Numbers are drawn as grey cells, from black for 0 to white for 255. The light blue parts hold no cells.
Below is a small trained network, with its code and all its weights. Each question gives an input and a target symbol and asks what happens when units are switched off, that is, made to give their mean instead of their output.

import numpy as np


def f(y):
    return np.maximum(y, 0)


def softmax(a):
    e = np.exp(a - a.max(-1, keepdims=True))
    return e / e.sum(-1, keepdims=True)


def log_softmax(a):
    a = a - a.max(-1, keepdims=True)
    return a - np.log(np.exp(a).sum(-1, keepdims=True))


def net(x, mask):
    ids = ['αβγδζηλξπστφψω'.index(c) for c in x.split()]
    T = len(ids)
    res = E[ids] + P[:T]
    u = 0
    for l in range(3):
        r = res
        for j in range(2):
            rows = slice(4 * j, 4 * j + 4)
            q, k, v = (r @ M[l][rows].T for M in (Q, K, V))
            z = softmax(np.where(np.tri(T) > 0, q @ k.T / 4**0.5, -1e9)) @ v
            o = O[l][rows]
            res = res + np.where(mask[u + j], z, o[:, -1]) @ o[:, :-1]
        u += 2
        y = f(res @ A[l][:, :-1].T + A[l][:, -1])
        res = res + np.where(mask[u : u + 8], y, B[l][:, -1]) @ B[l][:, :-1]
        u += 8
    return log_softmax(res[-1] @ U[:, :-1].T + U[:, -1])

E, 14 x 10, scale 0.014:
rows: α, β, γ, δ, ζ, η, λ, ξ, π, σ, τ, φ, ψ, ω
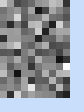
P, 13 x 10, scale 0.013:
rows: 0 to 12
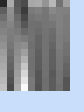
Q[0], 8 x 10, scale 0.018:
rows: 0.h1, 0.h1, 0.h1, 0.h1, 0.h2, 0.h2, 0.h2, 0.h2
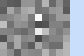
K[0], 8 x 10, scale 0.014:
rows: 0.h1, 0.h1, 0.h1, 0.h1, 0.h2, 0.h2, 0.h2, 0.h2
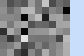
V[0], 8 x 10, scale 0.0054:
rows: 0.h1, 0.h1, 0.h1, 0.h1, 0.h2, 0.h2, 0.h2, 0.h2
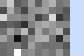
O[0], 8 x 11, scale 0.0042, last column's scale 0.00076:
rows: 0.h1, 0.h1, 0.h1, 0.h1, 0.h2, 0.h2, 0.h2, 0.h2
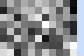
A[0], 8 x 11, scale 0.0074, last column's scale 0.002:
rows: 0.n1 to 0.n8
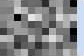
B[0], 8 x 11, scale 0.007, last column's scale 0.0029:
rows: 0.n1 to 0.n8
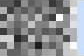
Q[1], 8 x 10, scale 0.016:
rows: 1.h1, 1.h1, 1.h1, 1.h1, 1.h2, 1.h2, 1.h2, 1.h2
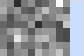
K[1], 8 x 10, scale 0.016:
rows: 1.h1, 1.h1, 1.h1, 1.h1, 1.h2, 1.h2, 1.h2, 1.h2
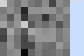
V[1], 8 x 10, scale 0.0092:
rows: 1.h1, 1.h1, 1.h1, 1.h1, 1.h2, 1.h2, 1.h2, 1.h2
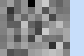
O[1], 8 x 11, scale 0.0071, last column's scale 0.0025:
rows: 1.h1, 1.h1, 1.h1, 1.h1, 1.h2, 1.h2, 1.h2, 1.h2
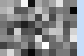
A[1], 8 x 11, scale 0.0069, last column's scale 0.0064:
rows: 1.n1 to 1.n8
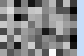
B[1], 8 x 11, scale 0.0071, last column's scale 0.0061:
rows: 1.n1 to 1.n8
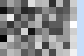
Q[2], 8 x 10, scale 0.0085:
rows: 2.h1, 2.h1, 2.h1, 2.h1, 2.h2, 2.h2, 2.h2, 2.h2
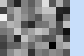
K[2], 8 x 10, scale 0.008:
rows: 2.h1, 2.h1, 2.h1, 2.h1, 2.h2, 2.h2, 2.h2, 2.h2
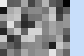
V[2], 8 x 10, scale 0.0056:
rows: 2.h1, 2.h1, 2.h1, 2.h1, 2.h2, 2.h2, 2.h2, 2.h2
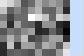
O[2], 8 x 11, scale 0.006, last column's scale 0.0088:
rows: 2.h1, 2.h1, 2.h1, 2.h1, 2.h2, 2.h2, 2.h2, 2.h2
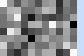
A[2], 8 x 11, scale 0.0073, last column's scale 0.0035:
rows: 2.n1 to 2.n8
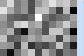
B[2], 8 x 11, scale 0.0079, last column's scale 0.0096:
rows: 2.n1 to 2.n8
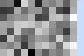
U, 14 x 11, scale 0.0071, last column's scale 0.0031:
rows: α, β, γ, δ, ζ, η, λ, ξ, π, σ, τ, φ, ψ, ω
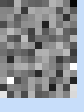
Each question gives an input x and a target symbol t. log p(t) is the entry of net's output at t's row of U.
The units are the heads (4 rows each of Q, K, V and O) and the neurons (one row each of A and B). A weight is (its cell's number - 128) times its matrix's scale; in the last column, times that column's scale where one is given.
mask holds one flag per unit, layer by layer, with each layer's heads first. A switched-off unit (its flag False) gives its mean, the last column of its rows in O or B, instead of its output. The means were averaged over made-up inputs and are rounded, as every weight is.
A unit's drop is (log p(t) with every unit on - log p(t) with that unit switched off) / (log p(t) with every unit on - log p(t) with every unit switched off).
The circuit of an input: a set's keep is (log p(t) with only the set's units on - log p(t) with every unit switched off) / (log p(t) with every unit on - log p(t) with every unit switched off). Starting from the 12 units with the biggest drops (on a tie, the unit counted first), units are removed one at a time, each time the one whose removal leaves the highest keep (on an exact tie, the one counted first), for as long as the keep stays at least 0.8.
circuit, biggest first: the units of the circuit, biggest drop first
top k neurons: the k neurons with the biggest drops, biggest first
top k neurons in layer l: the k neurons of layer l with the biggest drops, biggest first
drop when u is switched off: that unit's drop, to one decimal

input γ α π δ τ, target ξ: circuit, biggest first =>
(2.n7 0.n3 1.h1)
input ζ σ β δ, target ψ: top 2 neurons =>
(0.n3 2.n7)
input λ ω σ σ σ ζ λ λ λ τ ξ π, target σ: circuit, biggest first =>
(1.h1 2.n4)
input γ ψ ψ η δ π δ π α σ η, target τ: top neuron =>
(1.n5)
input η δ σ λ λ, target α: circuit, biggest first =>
(1.h2 0.h1 1.h1 2.h1)
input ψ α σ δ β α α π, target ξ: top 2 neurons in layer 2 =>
(2.n8 2.n6)
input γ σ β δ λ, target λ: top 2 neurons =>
(2.n1 1.n6)
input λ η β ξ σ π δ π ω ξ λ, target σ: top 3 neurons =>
(2.n4 1.n4 1.n6)
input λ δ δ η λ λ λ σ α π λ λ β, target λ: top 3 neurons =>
(2.n1 1.n4 0.n7)
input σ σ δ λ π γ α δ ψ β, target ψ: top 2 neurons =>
(1.n1 0.n7)
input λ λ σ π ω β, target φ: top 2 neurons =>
(1.n1 0.n7)
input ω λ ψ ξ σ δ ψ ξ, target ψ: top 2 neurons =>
(1.n1 0.n7)
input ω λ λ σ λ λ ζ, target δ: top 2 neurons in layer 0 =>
(0.n1 0.n7)
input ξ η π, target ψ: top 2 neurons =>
(1.n5 0.n5)
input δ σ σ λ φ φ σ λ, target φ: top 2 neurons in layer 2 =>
(2.n8 2.n6)
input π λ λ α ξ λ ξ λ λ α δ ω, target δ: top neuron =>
(1.n2)
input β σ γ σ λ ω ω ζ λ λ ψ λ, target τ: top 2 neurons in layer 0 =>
(0.n6 0.n3)
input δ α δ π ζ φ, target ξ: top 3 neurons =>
(2.n7 0.n7 1.n5)
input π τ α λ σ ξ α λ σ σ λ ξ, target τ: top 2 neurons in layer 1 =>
(1.n5 1.n1)
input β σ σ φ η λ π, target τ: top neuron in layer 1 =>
(1.n3)
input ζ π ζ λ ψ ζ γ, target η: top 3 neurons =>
(2.n8 1.n3 0.n3)
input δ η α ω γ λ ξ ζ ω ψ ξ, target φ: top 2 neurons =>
(1.n5 0.n7)
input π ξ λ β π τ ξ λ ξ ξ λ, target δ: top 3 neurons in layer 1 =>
(1.n2 1.n4 1.n6)
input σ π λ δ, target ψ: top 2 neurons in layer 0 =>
(0.n3 0.n7)
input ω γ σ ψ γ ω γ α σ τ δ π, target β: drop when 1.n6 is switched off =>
0.4
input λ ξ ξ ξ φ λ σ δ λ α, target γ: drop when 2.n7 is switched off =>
0.0
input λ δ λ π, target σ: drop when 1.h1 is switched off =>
1.0
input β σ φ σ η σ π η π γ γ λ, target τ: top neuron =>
(1.n3)
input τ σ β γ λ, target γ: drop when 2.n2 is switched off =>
0.1
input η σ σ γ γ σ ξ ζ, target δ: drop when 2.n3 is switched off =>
0.3
